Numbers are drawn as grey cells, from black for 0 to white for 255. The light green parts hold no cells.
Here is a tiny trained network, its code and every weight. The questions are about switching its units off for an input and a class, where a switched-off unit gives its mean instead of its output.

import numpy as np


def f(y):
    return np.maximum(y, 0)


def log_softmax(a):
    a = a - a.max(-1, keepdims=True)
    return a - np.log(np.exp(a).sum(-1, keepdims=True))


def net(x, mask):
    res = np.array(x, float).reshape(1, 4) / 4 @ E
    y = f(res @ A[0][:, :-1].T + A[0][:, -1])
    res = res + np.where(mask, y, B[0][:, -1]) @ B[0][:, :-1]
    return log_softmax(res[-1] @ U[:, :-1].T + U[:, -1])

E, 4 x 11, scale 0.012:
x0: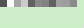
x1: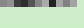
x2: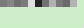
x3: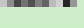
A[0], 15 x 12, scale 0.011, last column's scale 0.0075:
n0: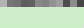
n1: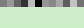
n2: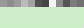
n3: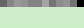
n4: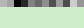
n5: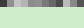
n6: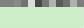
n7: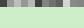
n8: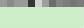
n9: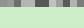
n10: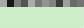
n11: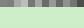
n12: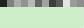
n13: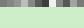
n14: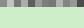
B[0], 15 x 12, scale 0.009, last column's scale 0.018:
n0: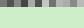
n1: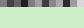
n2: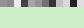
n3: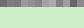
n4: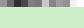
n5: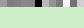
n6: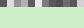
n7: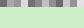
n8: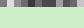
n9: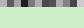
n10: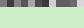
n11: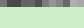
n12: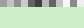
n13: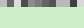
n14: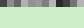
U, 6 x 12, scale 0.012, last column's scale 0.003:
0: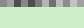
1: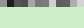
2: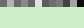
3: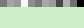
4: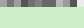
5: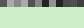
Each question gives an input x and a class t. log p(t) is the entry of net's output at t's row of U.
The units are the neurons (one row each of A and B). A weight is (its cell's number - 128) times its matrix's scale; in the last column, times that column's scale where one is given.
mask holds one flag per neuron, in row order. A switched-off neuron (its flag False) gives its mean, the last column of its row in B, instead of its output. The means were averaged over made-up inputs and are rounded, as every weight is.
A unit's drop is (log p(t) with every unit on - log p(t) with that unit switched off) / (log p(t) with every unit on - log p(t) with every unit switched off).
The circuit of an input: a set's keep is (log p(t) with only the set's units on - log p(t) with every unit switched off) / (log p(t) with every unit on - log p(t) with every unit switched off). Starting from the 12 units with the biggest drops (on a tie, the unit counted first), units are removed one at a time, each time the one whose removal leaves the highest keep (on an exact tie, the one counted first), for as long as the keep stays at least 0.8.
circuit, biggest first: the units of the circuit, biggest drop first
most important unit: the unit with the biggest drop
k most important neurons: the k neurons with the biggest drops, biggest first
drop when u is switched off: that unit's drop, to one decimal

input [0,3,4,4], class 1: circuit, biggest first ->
(n12, n1)
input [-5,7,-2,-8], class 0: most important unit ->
n12
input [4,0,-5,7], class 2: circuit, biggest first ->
(n14, n5)
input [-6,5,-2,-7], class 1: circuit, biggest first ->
(n10, n2)
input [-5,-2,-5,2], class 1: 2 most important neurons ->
(n2, n12)
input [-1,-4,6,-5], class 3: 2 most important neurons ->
(n7, n6)
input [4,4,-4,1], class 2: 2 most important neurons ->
(n12, n5)
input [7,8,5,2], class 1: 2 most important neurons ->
(n1, n12)
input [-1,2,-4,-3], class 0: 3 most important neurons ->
(n2, n13, n9)
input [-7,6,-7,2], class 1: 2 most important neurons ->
(n12, n10)
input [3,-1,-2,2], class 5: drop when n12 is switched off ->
0.1
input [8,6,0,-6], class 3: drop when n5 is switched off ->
0.0
